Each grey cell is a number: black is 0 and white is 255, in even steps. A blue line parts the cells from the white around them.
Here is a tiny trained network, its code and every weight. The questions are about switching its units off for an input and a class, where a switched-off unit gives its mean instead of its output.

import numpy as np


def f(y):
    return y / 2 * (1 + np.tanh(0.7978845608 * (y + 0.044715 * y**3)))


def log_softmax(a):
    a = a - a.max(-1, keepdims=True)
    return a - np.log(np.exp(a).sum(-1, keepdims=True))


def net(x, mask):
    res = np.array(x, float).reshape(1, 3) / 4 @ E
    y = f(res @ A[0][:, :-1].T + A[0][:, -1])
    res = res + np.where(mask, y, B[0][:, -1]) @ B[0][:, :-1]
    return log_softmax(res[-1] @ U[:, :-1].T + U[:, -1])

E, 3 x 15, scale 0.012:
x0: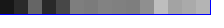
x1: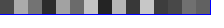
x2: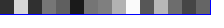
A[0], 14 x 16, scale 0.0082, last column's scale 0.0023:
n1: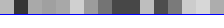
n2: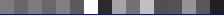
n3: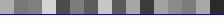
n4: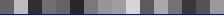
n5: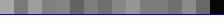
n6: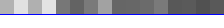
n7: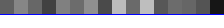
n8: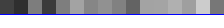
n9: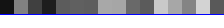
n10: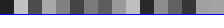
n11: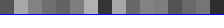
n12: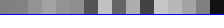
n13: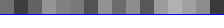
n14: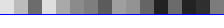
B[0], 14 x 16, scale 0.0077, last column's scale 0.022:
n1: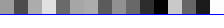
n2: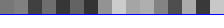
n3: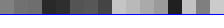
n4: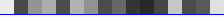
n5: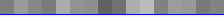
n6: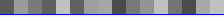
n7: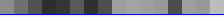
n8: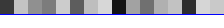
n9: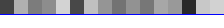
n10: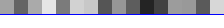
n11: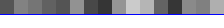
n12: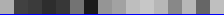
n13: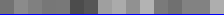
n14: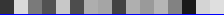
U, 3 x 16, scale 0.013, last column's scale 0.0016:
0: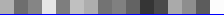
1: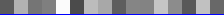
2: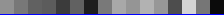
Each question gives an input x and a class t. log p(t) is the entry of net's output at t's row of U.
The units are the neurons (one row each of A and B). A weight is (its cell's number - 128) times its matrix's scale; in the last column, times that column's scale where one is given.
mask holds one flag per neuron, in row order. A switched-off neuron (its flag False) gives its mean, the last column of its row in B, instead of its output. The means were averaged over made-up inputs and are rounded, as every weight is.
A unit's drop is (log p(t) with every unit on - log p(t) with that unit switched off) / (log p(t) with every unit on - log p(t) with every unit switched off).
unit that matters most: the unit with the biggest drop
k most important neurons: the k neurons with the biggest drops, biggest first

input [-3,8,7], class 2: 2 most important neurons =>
(n7 n2)
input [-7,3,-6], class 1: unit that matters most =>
n14
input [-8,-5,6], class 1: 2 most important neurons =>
(n14 n6)
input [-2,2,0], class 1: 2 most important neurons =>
(n3 n12)
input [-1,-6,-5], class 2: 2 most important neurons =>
(n3 n12)
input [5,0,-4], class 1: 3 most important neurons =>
(n8 n4 n10)
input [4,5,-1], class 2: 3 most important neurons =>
(n14 n2 n7)
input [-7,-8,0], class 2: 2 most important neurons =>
(n3 n12)
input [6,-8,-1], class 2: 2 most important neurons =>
(n12 n3)
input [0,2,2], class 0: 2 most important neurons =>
(n3 n12)
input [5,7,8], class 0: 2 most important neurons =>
(n10 n4)
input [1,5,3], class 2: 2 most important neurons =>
(n1 n7)
